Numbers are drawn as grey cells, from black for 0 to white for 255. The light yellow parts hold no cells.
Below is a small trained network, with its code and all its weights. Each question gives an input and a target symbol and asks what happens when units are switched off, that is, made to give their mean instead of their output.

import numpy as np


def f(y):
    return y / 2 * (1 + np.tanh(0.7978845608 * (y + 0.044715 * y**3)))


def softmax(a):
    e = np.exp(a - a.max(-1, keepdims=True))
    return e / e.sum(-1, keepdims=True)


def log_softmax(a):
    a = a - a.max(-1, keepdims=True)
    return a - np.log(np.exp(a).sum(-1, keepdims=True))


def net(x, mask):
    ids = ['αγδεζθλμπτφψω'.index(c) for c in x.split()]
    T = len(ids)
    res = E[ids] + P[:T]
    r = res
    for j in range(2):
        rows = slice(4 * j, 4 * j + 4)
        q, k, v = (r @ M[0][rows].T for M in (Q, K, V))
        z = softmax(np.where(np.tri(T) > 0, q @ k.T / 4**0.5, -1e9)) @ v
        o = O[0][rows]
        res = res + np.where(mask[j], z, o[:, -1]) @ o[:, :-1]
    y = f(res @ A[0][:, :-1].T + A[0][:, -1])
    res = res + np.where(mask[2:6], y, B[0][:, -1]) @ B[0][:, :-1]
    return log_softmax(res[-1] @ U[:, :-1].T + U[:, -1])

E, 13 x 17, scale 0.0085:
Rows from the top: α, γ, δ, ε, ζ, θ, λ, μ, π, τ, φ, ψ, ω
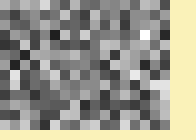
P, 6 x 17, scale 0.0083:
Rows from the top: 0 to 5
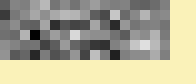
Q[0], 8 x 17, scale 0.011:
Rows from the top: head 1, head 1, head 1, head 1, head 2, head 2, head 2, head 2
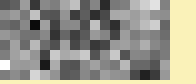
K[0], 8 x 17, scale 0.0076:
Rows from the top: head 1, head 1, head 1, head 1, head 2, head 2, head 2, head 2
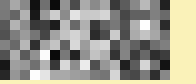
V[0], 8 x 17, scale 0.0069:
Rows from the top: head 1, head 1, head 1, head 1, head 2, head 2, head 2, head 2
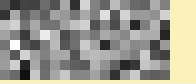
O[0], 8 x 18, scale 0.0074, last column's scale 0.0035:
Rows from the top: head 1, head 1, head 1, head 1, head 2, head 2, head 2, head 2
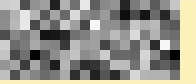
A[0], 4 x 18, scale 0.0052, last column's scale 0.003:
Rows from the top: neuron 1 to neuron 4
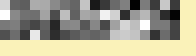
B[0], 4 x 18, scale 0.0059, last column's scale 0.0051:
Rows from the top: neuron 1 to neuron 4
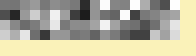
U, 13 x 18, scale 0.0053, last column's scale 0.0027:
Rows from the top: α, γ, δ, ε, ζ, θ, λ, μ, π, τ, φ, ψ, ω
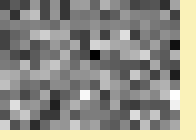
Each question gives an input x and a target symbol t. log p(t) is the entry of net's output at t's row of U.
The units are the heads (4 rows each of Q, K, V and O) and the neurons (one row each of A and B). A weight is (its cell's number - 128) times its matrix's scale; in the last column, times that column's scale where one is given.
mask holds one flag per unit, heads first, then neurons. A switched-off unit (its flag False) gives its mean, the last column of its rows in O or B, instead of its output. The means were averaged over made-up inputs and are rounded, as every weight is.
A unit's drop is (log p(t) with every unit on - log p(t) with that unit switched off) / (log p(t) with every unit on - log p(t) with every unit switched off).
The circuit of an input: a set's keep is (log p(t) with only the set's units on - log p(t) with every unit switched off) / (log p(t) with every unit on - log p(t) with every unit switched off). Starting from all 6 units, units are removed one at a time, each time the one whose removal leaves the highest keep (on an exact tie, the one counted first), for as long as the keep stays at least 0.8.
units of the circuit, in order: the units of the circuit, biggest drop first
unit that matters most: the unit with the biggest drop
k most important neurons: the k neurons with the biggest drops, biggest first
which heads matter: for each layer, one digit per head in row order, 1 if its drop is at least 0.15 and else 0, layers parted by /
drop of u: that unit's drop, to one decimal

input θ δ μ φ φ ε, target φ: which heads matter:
01
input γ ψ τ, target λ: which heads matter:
11
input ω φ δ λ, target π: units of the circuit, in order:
[head 1; neuron 4; head 2; neuron 3]
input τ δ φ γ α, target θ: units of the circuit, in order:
[head 1; neuron 1]
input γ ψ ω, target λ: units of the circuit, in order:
[head 2; head 1]
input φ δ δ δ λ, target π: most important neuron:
[neuron 4]
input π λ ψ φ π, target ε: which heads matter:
11
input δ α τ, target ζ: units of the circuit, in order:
[head 1; head 2]
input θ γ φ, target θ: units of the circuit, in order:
[head 1; head 2; neuron 1]
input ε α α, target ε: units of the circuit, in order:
[neuron 2; head 2; head 1; neuron 4]
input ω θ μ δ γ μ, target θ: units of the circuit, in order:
[head 1; head 2]
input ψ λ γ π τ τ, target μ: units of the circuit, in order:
[head 1; neuron 1; head 2]
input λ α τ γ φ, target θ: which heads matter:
10
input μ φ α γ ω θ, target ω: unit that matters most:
head 2
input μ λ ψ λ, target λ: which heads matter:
11
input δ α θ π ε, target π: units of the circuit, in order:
[head 2; neuron 3; neuron 4]
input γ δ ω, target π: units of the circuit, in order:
[head 1; neuron 4; neuron 3; head 2]
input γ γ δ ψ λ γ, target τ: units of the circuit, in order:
[head 1; head 2; neuron 1]
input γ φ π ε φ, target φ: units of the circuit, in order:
[head 2; head 1]
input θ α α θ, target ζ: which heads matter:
10
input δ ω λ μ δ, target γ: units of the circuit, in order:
[head 1; head 2]
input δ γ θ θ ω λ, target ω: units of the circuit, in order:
[head 2]
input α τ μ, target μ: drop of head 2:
0.4
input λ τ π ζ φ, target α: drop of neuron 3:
0.0
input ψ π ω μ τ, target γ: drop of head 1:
0.6
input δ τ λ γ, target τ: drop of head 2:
0.3
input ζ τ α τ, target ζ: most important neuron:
[neuron 3]
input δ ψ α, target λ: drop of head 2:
0.7
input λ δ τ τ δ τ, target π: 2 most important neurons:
[neuron 4; neuron 3]
